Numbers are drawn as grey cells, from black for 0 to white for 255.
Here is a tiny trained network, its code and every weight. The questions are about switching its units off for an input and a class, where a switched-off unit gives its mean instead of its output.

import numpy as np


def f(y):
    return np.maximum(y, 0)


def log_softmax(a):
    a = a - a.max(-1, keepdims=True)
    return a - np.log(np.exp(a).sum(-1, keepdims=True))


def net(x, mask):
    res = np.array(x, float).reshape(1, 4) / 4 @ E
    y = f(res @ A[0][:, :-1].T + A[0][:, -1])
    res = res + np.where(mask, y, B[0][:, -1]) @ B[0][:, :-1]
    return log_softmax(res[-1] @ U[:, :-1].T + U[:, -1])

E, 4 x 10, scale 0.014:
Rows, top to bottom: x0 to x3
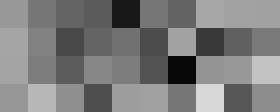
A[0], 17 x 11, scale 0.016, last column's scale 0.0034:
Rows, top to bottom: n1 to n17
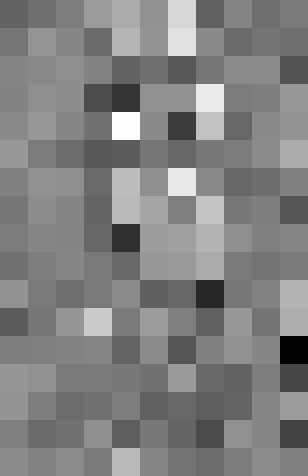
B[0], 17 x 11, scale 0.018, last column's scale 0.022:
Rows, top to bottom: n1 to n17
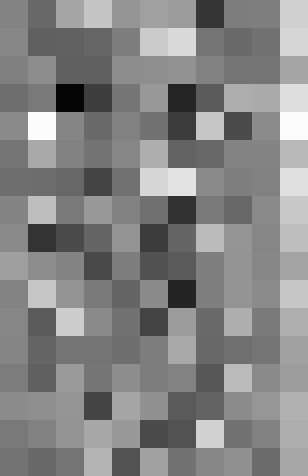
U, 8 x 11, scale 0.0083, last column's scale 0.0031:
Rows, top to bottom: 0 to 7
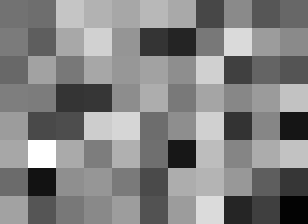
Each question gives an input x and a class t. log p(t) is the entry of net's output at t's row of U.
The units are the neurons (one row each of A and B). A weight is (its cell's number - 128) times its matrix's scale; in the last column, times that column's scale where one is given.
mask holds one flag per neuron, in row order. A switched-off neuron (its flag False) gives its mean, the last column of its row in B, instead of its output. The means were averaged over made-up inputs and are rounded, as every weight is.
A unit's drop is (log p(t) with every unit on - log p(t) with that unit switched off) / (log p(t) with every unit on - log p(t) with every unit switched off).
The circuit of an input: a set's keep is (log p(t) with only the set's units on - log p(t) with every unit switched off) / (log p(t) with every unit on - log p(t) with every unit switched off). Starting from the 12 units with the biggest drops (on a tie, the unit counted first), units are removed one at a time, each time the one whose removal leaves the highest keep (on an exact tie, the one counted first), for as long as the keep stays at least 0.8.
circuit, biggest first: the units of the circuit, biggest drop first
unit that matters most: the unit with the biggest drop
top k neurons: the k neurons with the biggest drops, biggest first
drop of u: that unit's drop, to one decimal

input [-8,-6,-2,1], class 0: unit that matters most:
n1
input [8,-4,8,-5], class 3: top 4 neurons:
n5, n13, n3, n8
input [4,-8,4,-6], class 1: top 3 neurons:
n7, n2, n5
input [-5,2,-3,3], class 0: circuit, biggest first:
n1, n4
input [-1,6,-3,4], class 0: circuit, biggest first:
n4, n5
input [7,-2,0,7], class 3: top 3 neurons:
n4, n9, n11
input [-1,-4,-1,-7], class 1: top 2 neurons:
n7, n2
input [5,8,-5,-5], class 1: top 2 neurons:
n5, n14
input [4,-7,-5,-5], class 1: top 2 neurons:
n7, n2
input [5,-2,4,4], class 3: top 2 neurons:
n4, n11
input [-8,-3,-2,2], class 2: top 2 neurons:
n5, n8
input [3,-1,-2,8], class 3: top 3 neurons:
n4, n11, n9
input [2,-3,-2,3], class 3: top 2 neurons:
n4, n11
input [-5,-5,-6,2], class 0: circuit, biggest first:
n1
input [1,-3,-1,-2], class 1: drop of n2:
0.3
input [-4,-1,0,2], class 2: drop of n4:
0.3
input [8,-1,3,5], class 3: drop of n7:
0.0
